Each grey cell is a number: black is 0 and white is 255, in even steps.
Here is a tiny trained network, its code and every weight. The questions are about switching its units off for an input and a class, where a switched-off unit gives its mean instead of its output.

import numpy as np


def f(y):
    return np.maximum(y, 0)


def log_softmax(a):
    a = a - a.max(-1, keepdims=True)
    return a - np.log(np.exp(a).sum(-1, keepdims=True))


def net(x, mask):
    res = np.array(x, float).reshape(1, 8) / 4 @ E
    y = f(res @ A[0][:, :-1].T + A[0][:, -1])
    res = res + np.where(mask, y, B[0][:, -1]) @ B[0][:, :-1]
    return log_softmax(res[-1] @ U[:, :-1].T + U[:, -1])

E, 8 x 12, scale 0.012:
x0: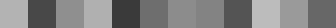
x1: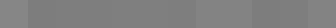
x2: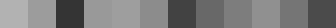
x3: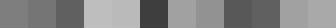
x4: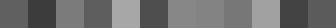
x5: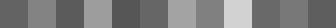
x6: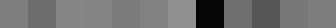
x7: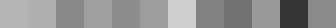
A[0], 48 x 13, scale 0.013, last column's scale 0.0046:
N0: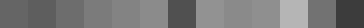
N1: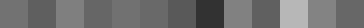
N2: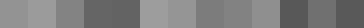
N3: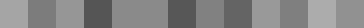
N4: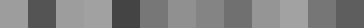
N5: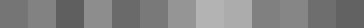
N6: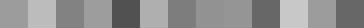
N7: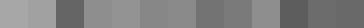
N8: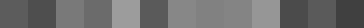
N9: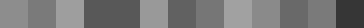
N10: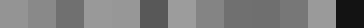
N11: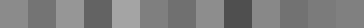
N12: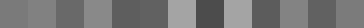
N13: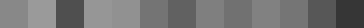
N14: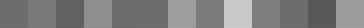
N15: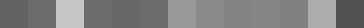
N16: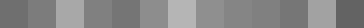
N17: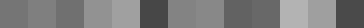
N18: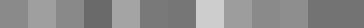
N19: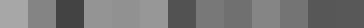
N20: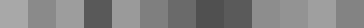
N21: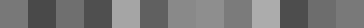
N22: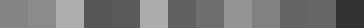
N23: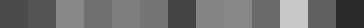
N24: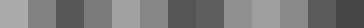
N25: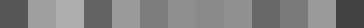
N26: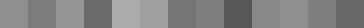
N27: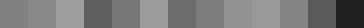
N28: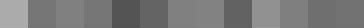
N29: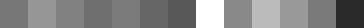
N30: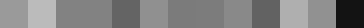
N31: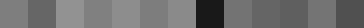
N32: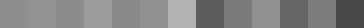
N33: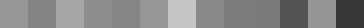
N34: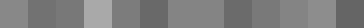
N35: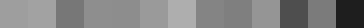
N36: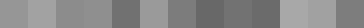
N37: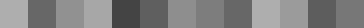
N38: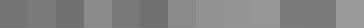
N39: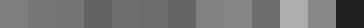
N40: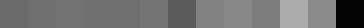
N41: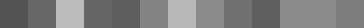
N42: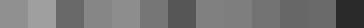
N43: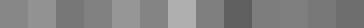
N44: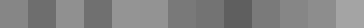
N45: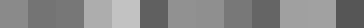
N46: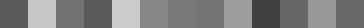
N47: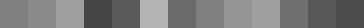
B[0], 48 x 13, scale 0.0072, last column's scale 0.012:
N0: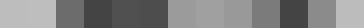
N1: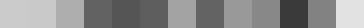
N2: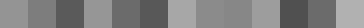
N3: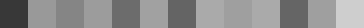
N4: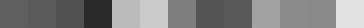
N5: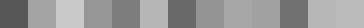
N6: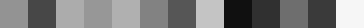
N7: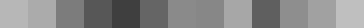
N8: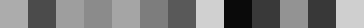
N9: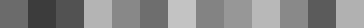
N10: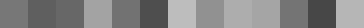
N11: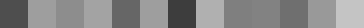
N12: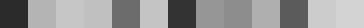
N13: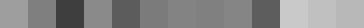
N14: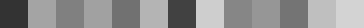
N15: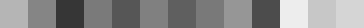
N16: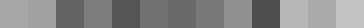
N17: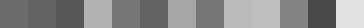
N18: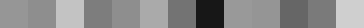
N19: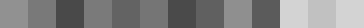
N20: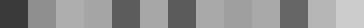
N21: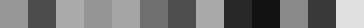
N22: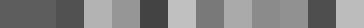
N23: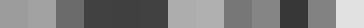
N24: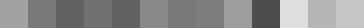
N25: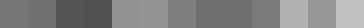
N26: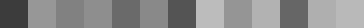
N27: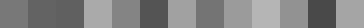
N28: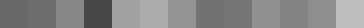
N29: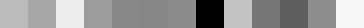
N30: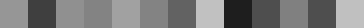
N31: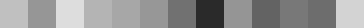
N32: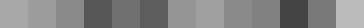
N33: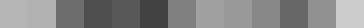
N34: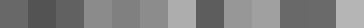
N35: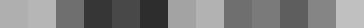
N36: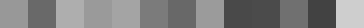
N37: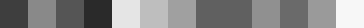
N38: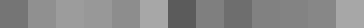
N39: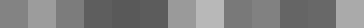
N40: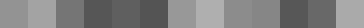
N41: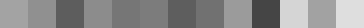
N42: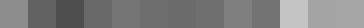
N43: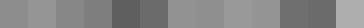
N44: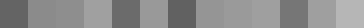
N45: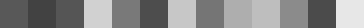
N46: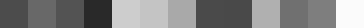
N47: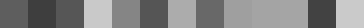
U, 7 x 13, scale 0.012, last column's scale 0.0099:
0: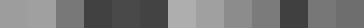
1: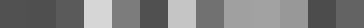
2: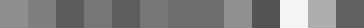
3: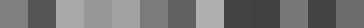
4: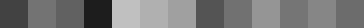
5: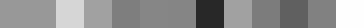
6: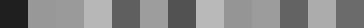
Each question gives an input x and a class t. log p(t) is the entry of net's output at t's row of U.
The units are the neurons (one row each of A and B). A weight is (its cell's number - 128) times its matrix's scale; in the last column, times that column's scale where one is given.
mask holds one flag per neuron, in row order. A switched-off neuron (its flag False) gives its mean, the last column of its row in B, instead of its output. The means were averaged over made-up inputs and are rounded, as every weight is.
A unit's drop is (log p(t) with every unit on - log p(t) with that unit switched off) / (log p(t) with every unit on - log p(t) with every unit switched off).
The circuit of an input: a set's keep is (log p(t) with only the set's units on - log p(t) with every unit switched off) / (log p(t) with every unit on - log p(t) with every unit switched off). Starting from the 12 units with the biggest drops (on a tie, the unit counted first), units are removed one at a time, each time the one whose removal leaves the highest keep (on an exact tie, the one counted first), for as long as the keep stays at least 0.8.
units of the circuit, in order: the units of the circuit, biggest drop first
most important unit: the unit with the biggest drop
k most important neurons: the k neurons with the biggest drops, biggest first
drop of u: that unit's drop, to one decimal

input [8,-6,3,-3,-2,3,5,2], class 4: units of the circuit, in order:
N37
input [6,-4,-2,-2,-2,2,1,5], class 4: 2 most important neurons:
N37, N4
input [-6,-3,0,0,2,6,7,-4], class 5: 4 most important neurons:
N31, N1, N37, N12
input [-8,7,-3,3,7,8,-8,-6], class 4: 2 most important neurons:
N46, N25
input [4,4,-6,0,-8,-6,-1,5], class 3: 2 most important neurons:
N6, N36
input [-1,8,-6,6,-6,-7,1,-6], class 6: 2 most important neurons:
N20, N3
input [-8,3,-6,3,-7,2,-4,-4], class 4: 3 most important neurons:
N46, N25, N21
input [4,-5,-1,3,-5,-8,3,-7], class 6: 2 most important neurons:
N20, N3
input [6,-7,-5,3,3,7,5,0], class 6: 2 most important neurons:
N12, N14
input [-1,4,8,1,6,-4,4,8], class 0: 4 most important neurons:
N35, N32, N15, N41
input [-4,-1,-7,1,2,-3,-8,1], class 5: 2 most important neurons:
N29, N18
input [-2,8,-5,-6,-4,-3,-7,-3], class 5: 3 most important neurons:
N29, N18, N45
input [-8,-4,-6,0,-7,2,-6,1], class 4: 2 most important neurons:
N46, N25
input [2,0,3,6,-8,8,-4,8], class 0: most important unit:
N35
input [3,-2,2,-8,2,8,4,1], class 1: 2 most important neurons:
N47, N22
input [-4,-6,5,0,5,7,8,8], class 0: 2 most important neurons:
N35, N32
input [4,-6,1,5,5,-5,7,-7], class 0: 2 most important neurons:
N23, N1
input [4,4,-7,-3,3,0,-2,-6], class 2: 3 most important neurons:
N15, N41, N35
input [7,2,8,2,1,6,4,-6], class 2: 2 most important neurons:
N19, N24
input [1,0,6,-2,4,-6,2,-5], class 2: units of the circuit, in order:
N24
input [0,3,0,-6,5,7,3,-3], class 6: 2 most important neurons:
N14, N12
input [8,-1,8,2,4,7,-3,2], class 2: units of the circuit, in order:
N19, N24
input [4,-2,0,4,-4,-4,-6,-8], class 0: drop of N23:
0.2
